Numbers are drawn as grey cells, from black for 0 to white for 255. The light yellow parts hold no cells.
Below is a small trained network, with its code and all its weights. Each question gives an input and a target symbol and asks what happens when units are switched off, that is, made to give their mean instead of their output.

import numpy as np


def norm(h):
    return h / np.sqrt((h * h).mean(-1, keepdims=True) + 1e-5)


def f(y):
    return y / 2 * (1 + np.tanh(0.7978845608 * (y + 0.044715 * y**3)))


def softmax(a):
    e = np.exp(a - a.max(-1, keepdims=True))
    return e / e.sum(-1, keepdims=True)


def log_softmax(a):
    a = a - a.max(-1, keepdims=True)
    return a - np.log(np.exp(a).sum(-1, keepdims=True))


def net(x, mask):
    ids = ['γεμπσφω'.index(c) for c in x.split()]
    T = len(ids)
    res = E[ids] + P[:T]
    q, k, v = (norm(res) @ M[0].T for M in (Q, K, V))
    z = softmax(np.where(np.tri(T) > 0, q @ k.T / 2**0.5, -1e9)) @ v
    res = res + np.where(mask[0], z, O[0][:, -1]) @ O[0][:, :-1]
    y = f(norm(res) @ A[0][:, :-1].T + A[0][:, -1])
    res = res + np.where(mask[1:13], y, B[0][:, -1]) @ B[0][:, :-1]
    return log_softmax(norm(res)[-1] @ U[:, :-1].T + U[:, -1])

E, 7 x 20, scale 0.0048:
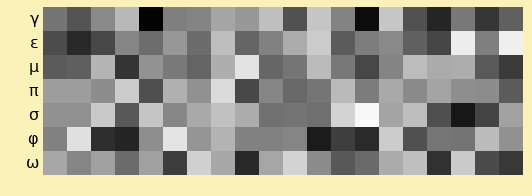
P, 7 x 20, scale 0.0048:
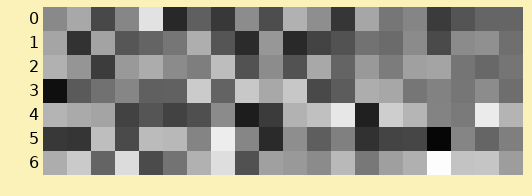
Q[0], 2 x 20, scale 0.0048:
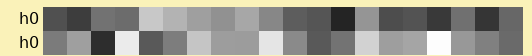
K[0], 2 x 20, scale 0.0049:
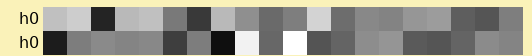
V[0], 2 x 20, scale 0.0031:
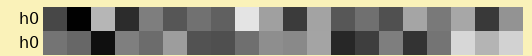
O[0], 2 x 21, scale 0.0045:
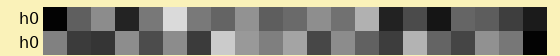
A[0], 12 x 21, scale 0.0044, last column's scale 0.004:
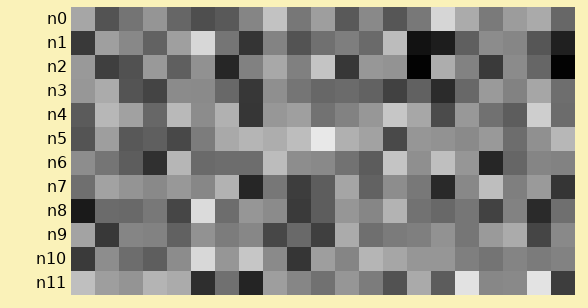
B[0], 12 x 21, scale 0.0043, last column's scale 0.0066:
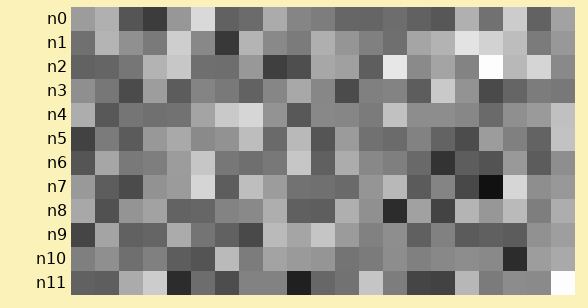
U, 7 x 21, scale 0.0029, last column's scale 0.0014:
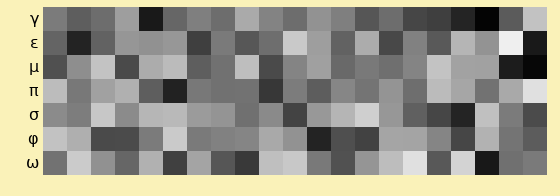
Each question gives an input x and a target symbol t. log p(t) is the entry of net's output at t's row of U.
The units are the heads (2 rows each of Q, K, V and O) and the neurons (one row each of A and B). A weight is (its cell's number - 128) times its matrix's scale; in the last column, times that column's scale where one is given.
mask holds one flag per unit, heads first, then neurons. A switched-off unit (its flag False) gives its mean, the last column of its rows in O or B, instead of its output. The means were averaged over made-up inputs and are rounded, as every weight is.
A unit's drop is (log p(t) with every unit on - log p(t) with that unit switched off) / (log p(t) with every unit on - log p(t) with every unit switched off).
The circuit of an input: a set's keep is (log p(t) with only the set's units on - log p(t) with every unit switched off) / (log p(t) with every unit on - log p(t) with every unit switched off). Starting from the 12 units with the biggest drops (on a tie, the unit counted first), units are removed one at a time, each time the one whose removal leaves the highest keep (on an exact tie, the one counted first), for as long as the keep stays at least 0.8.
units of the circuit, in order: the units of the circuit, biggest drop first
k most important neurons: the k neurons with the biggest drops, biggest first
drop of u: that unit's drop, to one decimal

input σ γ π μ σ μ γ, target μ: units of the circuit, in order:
(h0 n1)
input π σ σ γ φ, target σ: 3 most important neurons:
(n7 n4 n0)
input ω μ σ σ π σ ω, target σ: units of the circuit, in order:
(h0 n7)
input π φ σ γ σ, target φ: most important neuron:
(n0)
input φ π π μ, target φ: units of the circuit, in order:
(h0 n0)
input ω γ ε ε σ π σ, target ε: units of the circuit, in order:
(h0 n2)
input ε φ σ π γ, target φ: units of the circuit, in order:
(h0 n0 n11)
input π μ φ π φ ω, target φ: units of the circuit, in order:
(h0 n0)
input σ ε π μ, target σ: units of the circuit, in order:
(h0 n7 n4)
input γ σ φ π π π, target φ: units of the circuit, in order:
(h0 n0 n11)
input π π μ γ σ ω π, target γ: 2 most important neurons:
(n10 n1)
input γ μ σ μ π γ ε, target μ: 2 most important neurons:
(n1 n8)
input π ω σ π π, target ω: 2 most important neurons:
(n11 n8)
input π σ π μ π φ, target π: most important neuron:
(n11)
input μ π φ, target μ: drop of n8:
0.3
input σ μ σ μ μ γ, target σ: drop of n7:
0.6
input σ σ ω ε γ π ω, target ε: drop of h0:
1.1
